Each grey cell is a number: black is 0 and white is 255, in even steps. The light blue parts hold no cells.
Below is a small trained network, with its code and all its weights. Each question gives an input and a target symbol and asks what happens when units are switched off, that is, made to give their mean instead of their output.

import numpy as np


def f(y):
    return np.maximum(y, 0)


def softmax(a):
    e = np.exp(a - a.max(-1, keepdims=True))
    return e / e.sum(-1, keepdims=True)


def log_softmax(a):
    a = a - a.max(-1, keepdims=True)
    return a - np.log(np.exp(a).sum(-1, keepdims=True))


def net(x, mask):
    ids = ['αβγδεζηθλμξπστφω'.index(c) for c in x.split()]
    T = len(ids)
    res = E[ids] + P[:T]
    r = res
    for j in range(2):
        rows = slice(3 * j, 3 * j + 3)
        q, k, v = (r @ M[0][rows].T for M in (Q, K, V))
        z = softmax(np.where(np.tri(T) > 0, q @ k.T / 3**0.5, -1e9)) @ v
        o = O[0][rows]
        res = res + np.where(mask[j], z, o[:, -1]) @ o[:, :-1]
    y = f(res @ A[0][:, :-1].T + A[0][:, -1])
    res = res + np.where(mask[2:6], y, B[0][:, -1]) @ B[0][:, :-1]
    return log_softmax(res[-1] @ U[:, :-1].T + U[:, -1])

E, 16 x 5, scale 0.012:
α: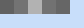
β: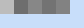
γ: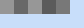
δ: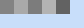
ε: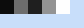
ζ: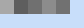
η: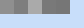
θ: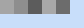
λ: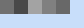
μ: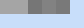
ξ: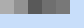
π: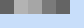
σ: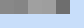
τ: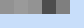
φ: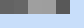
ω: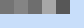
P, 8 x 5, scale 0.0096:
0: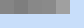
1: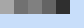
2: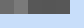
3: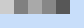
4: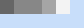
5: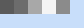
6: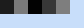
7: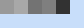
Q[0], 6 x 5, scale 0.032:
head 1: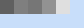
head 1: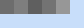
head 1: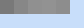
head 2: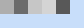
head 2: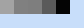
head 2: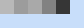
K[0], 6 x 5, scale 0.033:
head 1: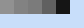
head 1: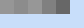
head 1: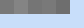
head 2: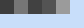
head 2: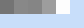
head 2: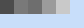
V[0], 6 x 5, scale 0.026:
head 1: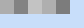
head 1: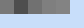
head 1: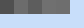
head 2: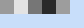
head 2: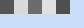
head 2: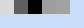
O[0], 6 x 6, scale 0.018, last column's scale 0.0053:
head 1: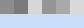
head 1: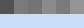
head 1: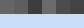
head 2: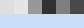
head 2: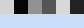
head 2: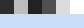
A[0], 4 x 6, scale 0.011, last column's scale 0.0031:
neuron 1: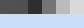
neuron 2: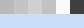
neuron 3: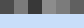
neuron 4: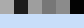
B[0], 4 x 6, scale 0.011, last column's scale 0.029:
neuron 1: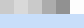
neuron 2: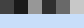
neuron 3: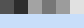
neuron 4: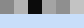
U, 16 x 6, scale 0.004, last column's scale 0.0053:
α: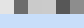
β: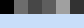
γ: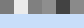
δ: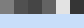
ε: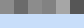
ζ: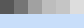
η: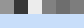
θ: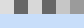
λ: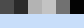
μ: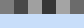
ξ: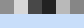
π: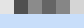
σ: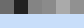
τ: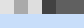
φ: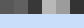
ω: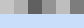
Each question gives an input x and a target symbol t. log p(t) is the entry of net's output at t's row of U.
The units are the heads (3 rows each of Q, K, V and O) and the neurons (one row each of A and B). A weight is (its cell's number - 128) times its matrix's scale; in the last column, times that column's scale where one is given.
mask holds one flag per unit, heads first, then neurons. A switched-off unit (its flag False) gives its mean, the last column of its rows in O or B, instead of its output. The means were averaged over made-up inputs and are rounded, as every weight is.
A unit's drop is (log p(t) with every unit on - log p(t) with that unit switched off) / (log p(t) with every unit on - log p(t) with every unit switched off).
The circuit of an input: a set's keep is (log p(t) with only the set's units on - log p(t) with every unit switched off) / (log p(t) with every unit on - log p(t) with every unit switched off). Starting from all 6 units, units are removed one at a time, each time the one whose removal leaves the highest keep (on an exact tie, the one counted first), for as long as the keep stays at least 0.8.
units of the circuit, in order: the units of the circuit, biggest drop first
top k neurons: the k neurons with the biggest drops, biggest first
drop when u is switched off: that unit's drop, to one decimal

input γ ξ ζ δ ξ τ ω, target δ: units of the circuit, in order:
(neuron 4; head 2)
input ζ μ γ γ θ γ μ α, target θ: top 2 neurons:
(neuron 1; neuron 4)
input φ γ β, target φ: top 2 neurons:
(neuron 4; neuron 1)
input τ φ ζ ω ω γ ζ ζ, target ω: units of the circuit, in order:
(head 2; neuron 4; neuron 1; neuron 3)
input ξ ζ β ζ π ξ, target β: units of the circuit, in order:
(neuron 1; head 2)
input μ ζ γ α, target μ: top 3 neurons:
(neuron 2; neuron 1; neuron 4)
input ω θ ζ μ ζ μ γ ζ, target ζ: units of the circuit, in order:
(head 2; neuron 3; neuron 1)
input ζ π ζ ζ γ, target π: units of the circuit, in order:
(head 2; neuron 4; neuron 2)
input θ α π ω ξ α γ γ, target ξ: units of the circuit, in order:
(head 2)
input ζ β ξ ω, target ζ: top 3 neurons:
(neuron 3; neuron 1; neuron 2)
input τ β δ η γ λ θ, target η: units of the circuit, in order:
(head 1; head 2; neuron 2)
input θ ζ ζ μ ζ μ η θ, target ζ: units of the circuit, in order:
(head 2; neuron 3; neuron 1)
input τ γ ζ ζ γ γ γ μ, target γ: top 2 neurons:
(neuron 3; neuron 2)
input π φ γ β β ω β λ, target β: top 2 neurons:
(neuron 1; neuron 2)
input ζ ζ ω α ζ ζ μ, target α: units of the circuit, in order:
(head 2)
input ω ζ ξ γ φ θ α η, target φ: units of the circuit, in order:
(neuron 4; head 2; neuron 1)
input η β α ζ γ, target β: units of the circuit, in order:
(head 2; neuron 1)
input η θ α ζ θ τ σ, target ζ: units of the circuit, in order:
(head 2; neuron 1; neuron 3)
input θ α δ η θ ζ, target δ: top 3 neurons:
(neuron 4; neuron 2; neuron 1)
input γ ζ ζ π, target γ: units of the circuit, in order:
(head 2)
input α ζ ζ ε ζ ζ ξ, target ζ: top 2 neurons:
(neuron 1; neuron 3)
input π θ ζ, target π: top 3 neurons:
(neuron 4; neuron 2; neuron 1)
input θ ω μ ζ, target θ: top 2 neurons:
(neuron 1; neuron 4)
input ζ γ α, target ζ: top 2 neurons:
(neuron 1; neuron 3)
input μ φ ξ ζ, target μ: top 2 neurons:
(neuron 2; neuron 1)
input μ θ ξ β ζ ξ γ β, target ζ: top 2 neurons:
(neuron 3; neuron 1)
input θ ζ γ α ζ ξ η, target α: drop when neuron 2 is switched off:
0.1
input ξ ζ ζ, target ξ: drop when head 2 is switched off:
0.9
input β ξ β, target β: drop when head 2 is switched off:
0.5
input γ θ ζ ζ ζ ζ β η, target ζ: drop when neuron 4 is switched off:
0.1
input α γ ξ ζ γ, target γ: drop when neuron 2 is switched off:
0.2
